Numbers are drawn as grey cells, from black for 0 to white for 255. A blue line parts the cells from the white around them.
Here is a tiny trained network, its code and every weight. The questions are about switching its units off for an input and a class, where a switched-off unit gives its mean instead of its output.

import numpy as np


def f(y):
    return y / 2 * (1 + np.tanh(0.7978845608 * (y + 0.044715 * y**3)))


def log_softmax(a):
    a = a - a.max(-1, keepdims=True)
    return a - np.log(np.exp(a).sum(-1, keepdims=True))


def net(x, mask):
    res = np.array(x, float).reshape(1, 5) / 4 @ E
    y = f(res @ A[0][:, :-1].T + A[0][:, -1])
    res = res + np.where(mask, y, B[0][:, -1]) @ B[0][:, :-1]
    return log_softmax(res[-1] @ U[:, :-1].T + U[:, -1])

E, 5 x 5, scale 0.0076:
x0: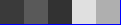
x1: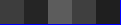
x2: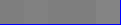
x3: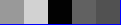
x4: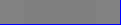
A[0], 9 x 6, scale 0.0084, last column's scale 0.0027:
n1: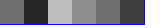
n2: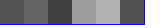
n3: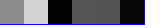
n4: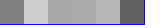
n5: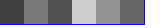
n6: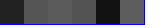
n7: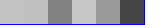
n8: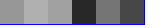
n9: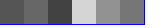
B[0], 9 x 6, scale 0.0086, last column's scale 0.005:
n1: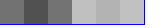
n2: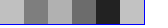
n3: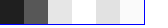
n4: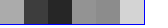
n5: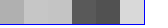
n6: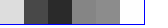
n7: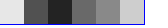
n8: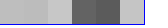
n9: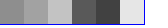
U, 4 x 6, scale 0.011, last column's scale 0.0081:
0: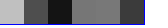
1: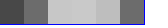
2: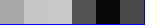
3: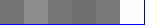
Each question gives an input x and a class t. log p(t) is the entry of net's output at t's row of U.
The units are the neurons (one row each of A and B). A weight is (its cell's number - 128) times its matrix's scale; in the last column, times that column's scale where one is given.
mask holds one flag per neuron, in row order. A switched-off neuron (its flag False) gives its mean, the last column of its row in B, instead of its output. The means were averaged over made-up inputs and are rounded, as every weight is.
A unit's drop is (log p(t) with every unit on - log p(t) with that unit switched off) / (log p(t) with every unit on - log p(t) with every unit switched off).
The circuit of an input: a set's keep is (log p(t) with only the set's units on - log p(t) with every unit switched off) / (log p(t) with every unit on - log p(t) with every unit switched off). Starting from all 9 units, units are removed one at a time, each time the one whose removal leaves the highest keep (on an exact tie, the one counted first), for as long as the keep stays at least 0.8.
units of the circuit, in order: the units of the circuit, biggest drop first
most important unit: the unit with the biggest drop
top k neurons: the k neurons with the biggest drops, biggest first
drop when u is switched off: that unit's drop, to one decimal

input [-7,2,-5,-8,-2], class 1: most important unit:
n1
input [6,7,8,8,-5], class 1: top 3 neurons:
n3, n7, n4
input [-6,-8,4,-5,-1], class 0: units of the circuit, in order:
n4, n7
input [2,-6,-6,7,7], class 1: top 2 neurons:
n3, n6
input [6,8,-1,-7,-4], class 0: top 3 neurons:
n6, n3, n1
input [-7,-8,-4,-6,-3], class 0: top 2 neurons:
n4, n7
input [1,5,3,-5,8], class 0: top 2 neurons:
n3, n6
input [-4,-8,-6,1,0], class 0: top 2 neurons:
n7, n4
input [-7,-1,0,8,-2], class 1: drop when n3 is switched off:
1.1
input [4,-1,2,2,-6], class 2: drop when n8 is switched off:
-0.1
